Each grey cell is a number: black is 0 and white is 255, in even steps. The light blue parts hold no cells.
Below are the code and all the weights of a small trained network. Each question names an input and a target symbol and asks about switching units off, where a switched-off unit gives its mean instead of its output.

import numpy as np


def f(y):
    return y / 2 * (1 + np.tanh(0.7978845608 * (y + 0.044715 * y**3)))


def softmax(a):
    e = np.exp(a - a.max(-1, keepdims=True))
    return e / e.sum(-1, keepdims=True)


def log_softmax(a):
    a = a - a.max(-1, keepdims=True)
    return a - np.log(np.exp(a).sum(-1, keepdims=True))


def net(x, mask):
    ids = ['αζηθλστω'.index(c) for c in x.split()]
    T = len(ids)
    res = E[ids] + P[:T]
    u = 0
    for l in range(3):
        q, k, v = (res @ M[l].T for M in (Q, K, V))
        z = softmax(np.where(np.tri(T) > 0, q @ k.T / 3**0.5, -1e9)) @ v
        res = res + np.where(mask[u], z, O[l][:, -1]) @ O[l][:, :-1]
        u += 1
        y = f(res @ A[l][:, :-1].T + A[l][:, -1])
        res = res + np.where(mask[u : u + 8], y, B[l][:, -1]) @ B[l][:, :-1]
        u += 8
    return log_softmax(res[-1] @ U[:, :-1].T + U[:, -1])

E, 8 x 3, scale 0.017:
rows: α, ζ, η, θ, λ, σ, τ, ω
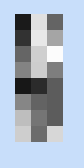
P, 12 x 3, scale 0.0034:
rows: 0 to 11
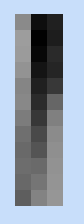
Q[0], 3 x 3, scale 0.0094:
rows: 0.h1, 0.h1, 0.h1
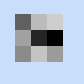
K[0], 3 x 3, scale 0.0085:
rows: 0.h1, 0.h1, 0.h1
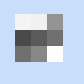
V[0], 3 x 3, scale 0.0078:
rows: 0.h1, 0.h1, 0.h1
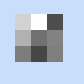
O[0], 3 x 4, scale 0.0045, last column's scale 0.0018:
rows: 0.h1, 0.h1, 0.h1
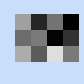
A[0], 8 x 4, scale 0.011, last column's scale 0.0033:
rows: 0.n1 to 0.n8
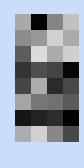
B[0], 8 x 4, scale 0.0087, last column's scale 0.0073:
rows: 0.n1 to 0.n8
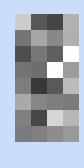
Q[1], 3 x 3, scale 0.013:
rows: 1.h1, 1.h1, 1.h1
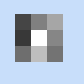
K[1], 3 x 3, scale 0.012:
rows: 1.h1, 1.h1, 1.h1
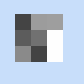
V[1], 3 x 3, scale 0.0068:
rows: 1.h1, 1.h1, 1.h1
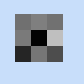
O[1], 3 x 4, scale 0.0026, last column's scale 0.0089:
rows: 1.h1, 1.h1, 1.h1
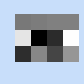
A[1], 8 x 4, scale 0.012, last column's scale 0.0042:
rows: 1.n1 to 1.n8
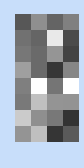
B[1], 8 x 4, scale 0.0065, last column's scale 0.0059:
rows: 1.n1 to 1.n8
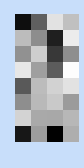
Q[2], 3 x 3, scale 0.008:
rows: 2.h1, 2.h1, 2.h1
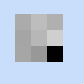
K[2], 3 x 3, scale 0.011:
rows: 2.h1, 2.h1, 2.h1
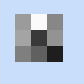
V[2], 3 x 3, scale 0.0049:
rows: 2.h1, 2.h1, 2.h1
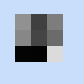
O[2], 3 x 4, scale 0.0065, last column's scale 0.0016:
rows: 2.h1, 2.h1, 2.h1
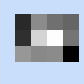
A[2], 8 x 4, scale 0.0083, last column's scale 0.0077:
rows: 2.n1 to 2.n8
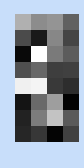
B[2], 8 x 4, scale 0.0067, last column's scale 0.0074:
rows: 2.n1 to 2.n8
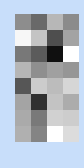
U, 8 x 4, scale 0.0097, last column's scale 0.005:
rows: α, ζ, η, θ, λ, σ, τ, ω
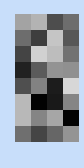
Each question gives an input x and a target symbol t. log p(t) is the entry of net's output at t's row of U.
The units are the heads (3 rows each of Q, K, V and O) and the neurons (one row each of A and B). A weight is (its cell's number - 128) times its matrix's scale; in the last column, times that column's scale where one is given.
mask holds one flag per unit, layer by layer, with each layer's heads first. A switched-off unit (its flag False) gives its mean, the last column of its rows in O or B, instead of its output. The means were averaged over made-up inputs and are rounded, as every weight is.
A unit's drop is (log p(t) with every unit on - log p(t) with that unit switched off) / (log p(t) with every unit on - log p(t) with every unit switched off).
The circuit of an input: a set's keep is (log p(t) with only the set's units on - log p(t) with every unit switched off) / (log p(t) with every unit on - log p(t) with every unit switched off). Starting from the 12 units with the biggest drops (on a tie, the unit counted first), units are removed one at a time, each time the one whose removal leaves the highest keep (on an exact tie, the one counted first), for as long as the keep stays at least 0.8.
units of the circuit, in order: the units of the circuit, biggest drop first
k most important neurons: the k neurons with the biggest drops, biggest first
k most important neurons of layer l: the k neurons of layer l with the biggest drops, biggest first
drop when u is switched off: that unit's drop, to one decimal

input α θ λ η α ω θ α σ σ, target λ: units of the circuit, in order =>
(2.n7 2.n6 1.h1)
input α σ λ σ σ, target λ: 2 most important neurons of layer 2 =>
(2.n8 2.n7)
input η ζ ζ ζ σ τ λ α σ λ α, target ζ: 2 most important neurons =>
(2.n8 1.n1)
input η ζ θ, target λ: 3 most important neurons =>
(0.n7 1.n8 0.n4)
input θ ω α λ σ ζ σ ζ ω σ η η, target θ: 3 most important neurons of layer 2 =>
(2.n3 2.n2 2.n8)
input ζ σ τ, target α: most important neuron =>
(2.n5)
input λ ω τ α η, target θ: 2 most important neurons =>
(0.n3 1.n4)
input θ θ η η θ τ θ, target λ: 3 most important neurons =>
(0.n7 0.n4 1.n8)
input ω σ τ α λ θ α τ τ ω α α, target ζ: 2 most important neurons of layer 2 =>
(2.n8 2.n3)
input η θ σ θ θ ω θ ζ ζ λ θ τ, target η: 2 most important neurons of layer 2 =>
(2.n3 2.n5)
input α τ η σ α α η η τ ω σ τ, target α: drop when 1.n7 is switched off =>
0.2
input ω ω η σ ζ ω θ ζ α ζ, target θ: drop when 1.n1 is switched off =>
0.6
